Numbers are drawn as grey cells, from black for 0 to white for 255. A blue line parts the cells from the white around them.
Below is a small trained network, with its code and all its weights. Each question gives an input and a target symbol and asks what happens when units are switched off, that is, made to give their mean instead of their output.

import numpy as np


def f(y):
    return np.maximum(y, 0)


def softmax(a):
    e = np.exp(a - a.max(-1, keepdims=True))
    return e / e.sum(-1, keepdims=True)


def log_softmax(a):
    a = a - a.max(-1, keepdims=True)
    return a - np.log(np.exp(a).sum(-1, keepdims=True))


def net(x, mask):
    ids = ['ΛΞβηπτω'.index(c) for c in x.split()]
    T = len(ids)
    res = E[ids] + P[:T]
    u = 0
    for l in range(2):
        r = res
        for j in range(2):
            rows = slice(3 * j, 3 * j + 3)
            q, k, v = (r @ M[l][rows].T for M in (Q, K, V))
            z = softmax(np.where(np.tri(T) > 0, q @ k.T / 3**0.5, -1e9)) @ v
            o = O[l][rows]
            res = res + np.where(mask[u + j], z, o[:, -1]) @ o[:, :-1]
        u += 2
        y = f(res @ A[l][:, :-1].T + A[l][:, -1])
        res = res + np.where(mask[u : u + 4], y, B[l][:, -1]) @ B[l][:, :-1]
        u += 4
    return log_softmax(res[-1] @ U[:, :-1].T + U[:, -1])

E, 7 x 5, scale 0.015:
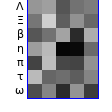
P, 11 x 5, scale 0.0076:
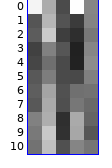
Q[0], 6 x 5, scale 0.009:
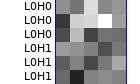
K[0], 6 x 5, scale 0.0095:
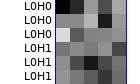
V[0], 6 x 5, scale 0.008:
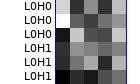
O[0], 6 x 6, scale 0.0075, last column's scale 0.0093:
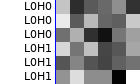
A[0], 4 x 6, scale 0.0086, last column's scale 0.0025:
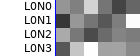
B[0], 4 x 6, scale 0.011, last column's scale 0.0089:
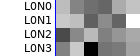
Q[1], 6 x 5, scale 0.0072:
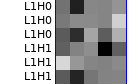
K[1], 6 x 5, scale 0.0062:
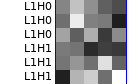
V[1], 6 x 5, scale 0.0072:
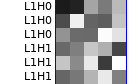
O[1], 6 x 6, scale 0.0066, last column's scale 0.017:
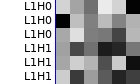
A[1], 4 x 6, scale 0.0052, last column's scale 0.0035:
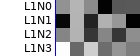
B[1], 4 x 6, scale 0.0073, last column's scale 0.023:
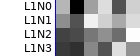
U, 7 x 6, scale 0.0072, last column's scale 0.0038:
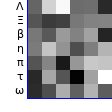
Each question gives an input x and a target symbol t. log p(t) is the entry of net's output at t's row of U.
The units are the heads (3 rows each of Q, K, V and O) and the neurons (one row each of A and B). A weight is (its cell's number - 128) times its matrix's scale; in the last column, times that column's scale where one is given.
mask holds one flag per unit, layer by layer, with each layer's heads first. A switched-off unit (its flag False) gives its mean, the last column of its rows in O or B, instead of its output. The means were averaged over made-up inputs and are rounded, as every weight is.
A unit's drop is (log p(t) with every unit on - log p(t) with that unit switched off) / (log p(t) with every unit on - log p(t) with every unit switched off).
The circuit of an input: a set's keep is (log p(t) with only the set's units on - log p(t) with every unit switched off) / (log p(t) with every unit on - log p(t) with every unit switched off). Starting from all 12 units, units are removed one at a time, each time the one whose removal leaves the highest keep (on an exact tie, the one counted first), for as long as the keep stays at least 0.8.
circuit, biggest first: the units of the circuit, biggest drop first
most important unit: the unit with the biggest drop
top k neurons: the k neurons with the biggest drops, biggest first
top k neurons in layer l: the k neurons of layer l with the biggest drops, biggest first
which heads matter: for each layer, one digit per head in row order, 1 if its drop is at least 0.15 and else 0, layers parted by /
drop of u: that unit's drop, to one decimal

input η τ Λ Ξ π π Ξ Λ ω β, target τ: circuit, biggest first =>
L1N1, L0H0
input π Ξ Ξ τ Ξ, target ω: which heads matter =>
10 / 10
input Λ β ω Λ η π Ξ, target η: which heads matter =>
11 / 11
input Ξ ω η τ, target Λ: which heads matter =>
11 / 10
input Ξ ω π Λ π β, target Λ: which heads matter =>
11 / 11
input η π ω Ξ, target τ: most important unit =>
L1N1
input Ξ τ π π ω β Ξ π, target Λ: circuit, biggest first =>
L0H1, L1H0, L0H0
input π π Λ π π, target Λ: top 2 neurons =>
L1N1, L0N1
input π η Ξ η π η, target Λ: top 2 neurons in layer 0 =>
L0N2, L0N1
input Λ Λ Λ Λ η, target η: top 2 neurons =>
L1N1, L1N2
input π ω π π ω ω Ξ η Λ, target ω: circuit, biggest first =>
L1H0, L1N1, L0H0
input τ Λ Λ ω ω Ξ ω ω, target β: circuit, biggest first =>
L0H0, L1H0, L0H1, L0N1
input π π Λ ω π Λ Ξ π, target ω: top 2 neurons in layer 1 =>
L1N1, L1N2
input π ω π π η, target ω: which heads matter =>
10 / 11
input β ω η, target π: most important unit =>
L1H0
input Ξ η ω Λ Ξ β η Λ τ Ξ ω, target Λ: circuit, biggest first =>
L0H1, L1H0, L0N3, L0H0
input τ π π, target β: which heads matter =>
10 / 11
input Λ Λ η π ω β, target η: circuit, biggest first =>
L0H1, L1H0, L0N1, L0H0
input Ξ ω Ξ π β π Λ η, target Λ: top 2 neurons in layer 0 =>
L0N3, L0N1
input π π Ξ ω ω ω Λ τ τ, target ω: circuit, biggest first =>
L1H0, L0H0, L1N1, L1H1
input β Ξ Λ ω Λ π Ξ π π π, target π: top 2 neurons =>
L0N1, L1N0
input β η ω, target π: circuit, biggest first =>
L0H0, L1H1
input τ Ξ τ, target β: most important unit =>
L0H0
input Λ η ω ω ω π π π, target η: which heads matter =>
11 / 10
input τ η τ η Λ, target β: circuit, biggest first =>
L0H0, L1H0, L1H1, L1N0
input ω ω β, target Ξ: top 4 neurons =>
L1N0, L0N3, L1N2, L0N2
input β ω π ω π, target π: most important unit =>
L1H0
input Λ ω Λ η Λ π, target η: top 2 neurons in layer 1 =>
L1N1, L1N2
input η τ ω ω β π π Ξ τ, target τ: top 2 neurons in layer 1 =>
L1N1, L1N0
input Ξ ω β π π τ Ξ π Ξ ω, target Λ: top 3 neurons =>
L0N3, L1N1, L0N1
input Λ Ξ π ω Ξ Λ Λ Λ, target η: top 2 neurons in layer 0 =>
L0N0, L0N3
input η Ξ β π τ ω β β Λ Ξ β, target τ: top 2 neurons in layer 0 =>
L0N3, L0N1
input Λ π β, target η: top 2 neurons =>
L1N1, L1N2
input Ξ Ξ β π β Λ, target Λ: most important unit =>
L0H1
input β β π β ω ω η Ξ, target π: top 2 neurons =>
L0N1, L1N0
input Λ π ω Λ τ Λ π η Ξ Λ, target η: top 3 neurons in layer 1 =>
L1N1, L1N2, L1N3
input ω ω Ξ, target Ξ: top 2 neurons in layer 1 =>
L1N2, L1N0
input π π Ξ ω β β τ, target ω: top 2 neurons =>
L1N1, L0N2
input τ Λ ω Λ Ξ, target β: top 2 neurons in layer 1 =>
L1N3, L1N2
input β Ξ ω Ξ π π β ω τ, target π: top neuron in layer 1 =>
L1N0
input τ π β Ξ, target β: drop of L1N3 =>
0.3
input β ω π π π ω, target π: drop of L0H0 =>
0.5
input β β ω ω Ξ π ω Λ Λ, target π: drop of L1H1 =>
0.2
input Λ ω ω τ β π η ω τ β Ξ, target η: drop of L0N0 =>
0.2
